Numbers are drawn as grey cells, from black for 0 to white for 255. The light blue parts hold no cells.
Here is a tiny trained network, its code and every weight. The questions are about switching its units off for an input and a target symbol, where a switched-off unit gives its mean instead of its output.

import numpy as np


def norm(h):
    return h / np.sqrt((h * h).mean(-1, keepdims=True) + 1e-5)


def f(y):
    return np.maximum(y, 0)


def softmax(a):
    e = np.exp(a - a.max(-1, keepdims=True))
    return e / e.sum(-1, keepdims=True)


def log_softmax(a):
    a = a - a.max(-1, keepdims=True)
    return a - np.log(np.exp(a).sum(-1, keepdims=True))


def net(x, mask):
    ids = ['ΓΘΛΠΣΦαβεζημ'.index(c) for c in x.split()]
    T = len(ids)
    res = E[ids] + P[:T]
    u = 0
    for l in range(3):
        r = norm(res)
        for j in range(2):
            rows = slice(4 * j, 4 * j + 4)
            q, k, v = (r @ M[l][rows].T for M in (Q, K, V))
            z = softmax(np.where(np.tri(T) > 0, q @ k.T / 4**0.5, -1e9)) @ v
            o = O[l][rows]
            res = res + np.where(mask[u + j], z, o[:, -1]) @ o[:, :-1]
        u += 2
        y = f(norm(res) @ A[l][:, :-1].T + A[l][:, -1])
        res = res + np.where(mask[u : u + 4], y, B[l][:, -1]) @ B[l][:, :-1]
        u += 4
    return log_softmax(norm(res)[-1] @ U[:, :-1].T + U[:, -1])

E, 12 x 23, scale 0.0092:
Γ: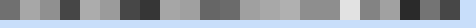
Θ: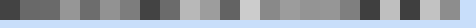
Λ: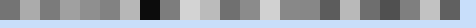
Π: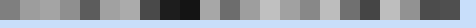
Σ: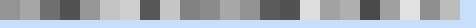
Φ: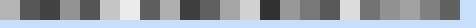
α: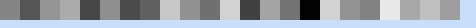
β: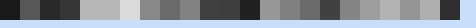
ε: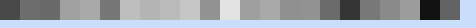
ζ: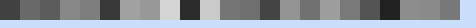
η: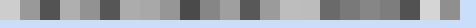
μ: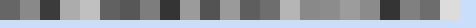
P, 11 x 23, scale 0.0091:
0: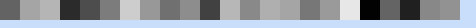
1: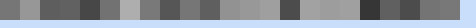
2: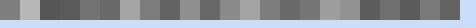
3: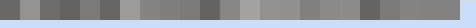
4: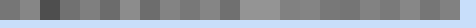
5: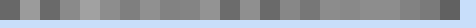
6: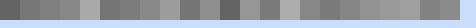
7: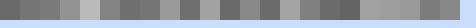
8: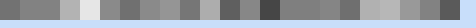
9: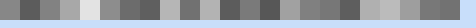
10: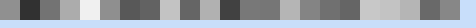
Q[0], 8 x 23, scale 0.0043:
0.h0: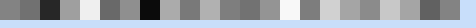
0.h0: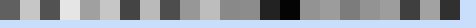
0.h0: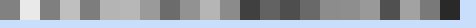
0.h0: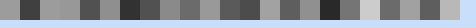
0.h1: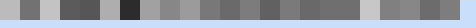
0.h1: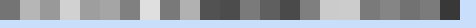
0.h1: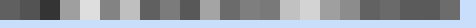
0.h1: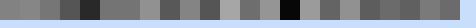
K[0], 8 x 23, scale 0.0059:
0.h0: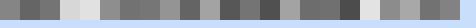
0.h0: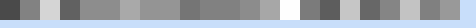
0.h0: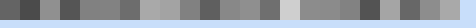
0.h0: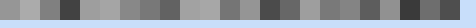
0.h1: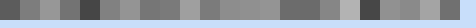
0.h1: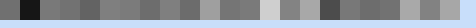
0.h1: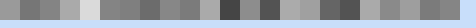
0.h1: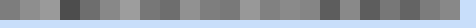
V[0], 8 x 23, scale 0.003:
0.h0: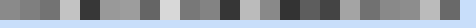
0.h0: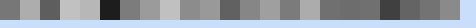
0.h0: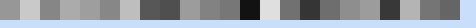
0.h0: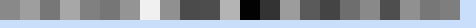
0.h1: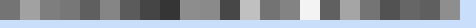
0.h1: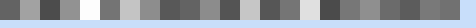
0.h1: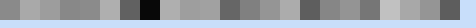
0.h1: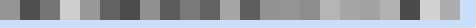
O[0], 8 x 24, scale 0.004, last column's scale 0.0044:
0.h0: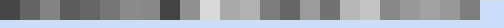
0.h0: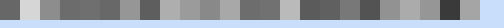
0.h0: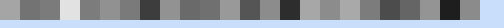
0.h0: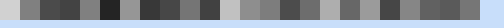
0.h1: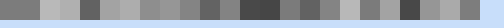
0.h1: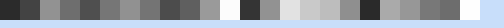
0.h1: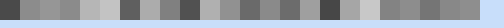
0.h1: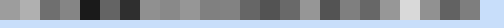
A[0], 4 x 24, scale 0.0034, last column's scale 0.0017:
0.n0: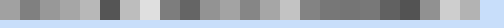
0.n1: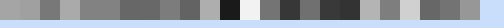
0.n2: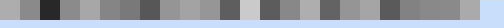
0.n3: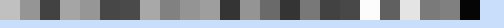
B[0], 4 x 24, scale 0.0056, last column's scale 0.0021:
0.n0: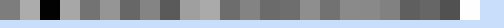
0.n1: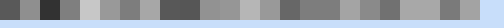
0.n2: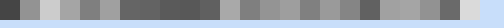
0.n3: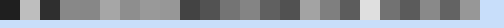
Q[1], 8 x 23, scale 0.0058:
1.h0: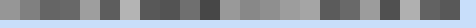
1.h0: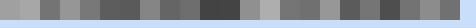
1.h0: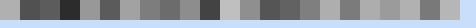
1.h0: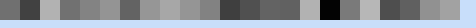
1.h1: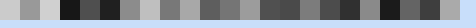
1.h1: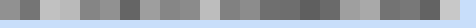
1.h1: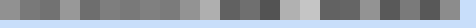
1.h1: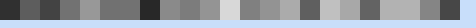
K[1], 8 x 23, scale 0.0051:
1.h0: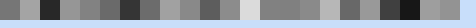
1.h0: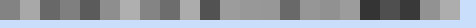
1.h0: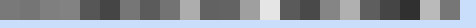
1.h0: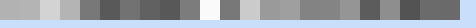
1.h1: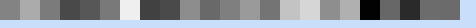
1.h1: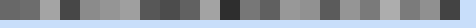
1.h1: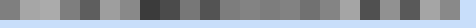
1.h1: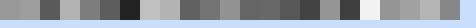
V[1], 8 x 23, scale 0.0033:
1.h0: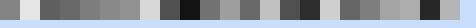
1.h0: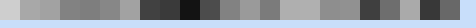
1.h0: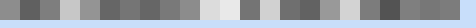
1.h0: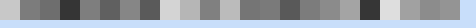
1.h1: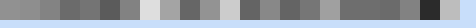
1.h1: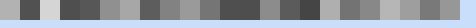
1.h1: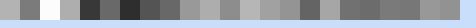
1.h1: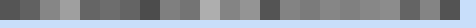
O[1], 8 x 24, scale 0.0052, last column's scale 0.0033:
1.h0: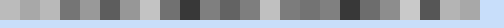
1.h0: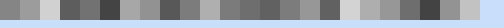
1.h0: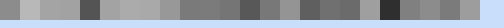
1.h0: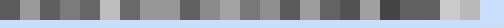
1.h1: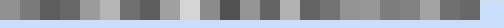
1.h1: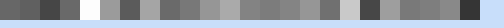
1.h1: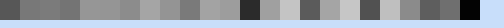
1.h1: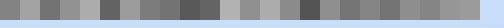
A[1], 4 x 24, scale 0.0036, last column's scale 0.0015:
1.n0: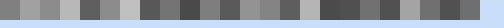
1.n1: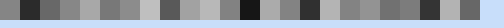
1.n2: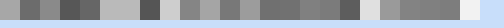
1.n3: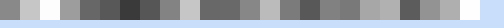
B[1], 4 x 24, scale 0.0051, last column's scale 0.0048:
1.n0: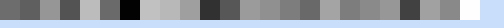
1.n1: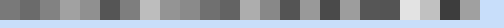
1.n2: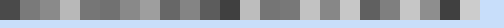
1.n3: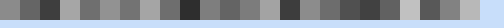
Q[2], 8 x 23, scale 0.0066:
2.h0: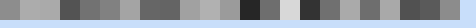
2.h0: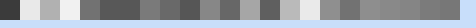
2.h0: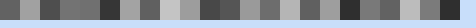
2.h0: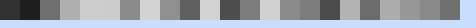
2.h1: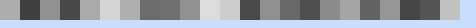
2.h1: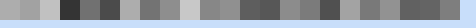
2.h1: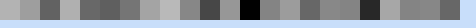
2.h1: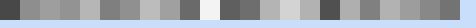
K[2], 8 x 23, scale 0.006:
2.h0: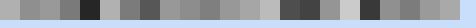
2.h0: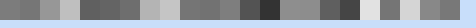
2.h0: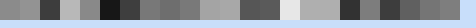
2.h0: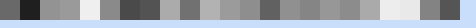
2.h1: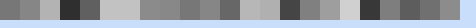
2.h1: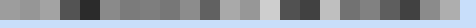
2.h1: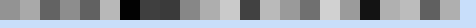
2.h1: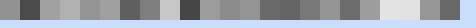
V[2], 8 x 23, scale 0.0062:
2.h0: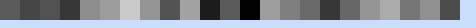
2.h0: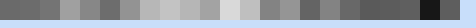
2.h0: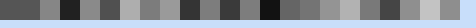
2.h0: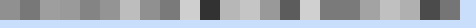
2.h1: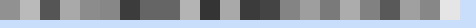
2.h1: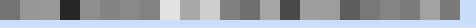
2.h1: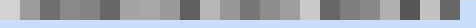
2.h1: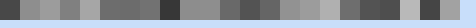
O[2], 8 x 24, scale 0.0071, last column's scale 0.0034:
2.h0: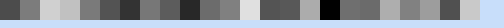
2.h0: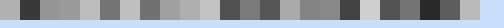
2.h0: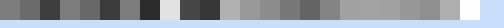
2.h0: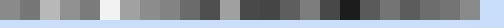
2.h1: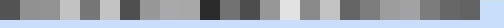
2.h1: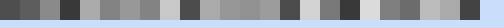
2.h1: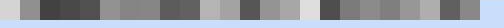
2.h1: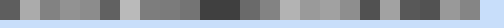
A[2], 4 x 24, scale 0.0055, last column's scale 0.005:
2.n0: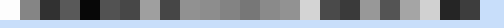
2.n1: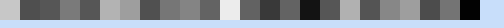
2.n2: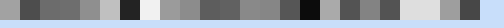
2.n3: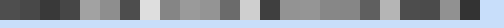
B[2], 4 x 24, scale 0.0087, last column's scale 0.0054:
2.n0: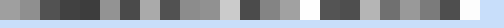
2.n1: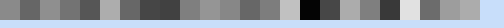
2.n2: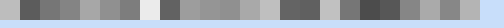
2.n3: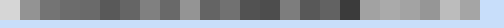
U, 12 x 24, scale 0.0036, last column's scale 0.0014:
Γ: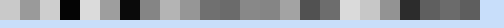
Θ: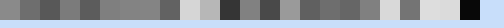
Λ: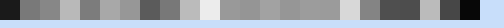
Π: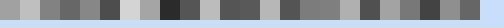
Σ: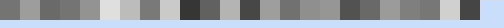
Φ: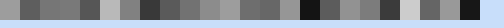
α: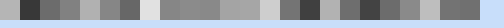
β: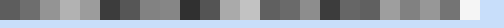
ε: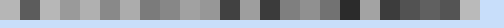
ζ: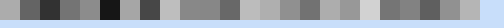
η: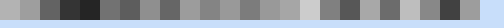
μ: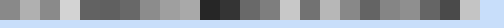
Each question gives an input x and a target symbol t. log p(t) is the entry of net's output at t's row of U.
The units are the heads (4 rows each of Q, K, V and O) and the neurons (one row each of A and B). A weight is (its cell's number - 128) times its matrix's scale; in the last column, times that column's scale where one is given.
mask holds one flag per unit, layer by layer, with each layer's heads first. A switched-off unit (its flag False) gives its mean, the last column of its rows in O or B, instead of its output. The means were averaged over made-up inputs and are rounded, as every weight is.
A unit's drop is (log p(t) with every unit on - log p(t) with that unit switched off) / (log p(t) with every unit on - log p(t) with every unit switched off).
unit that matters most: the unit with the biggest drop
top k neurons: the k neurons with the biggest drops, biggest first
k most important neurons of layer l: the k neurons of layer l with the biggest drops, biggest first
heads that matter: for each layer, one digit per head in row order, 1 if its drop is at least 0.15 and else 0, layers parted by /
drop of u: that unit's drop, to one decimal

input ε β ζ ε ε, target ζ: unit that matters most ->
1.h1
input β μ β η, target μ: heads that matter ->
10 / 00 / 01
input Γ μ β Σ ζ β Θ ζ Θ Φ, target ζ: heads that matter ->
00 / 01 / 10
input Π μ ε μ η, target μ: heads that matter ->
00 / 00 / 01
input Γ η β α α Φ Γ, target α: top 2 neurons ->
[2.n2, 0.n1]
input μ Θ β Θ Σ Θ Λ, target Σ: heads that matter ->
00 / 00 / 10
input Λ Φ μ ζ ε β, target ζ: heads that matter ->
10 / 01 / 10
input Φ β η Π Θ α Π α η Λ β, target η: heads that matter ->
01 / 00 / 01
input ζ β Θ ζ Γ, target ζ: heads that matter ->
00 / 00 / 10
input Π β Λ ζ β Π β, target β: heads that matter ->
00 / 01 / 10
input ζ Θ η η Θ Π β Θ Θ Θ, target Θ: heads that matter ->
11 / 10 / 10
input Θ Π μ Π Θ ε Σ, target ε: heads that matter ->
00 / 00 / 10
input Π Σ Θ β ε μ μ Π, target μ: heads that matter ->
00 / 00 / 01
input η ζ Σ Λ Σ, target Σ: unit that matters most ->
0.h0
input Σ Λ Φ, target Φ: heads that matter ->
00 / 00 / 00
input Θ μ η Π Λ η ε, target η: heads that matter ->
00 / 00 / 01
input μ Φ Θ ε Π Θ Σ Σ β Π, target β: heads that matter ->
00 / 00 / 10
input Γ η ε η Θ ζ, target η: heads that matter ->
00 / 01 / 01
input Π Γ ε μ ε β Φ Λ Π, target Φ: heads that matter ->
01 / 00 / 11
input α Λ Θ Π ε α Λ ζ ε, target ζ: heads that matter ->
01 / 00 / 10
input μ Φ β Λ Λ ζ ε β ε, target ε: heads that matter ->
01 / 00 / 10
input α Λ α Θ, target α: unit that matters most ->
0.h1
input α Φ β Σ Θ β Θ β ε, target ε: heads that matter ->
00 / 00 / 10
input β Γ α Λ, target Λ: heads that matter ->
00 / 01 / 00
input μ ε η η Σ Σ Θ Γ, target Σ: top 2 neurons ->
[1.n0, 1.n2]
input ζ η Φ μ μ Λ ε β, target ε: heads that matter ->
01 / 00 / 10
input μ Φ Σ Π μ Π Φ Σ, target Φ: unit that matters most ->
2.n1
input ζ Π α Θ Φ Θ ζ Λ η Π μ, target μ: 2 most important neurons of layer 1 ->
[1.n1, 1.n0]
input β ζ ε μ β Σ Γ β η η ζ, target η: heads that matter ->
00 / 00 / 01
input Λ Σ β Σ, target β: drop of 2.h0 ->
0.4
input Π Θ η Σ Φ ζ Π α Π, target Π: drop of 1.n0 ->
0.1
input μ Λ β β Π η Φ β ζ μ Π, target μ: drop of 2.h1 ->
0.5
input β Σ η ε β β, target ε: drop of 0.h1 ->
0.1
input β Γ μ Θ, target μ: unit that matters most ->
2.h1
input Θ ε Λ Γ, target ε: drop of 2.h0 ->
0.5
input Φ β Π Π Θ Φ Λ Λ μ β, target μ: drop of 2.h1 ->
0.6
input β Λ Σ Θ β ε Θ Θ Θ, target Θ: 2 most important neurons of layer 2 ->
[2.n3, 2.n0]
